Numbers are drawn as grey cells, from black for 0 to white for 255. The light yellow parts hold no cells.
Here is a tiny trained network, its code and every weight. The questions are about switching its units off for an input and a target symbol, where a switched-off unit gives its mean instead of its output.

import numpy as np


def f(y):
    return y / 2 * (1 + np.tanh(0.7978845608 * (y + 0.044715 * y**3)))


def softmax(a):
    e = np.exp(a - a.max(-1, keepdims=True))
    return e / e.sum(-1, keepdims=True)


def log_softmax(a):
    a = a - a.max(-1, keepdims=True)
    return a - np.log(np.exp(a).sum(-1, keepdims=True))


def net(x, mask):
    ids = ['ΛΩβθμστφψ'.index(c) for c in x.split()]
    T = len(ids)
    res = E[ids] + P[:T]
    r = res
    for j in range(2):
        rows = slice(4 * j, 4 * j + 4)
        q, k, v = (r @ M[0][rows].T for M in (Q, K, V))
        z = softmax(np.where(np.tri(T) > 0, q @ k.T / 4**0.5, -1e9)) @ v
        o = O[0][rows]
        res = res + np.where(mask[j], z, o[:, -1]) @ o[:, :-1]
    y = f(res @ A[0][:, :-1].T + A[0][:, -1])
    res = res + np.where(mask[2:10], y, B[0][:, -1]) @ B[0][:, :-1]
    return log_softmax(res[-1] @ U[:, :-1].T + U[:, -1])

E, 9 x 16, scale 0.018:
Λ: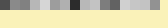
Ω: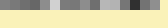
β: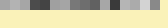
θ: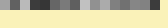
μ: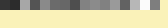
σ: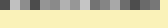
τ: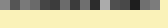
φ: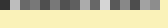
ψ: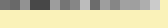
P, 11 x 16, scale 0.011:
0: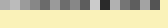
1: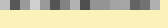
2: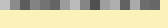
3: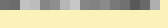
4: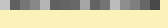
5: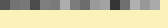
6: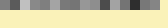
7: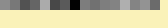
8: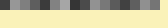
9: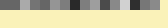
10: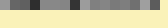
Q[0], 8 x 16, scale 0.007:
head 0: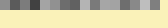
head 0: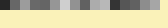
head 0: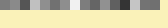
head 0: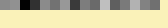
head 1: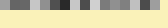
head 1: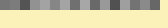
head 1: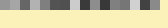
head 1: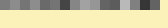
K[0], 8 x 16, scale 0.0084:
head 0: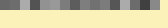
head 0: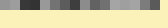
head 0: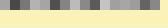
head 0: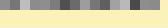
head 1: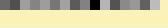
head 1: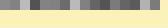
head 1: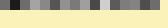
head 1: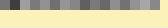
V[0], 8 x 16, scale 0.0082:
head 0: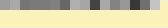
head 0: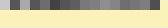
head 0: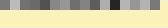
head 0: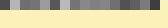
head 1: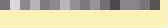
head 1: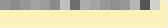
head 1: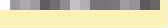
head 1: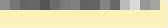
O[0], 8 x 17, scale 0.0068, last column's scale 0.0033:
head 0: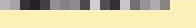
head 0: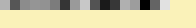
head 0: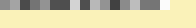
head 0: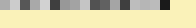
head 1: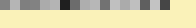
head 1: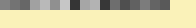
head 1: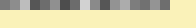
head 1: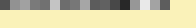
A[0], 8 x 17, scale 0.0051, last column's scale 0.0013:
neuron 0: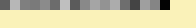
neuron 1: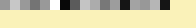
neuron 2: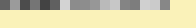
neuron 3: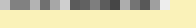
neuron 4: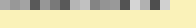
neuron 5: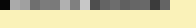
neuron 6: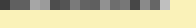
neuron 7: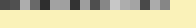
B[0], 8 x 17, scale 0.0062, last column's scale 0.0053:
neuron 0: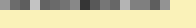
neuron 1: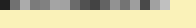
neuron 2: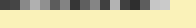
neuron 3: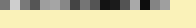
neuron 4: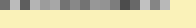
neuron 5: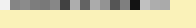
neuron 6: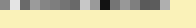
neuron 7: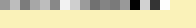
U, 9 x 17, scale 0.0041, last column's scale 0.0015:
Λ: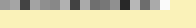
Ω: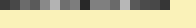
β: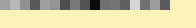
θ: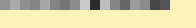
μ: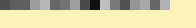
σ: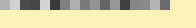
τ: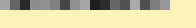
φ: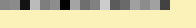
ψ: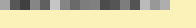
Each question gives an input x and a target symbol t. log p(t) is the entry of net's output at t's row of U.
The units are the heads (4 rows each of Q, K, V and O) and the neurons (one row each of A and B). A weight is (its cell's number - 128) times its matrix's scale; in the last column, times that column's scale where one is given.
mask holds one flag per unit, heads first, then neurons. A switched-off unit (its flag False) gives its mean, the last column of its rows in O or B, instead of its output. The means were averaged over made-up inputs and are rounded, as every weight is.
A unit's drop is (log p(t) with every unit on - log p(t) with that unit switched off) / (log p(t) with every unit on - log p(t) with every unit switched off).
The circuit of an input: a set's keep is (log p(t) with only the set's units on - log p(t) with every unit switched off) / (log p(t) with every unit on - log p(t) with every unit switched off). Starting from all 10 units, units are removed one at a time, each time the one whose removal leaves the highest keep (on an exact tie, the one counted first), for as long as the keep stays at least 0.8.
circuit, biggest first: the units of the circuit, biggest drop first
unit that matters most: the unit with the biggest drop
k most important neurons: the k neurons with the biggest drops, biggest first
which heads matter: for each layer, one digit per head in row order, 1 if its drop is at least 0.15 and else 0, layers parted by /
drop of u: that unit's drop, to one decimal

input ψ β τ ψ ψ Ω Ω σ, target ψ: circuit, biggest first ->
[head 0; head 1; neuron 5]
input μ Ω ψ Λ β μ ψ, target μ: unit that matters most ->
head 1
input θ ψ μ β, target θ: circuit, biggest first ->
[head 0; head 1; neuron 7]
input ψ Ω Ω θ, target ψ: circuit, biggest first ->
[head 0; head 1]
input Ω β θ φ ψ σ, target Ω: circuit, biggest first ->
[head 1; head 0]
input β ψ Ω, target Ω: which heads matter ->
10
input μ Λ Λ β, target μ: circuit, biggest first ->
[head 0; head 1]
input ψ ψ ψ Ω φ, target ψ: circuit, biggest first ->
[head 0; head 1]
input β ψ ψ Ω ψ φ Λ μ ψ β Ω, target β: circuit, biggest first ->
[head 1; neuron 1]
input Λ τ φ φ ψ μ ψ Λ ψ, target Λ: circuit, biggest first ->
[head 1; head 0]
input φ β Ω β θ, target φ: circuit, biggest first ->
[head 0; head 1; neuron 4]
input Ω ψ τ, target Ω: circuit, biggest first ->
[head 0; head 1]
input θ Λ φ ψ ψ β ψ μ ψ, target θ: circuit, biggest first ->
[head 0; neuron 7; head 1]
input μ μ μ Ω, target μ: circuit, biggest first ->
[head 1]
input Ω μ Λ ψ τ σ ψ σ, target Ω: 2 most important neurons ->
[neuron 0; neuron 4]
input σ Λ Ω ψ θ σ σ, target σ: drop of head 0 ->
0.6
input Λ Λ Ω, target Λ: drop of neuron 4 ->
0.0
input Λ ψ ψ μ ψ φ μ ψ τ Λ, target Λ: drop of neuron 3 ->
0.1
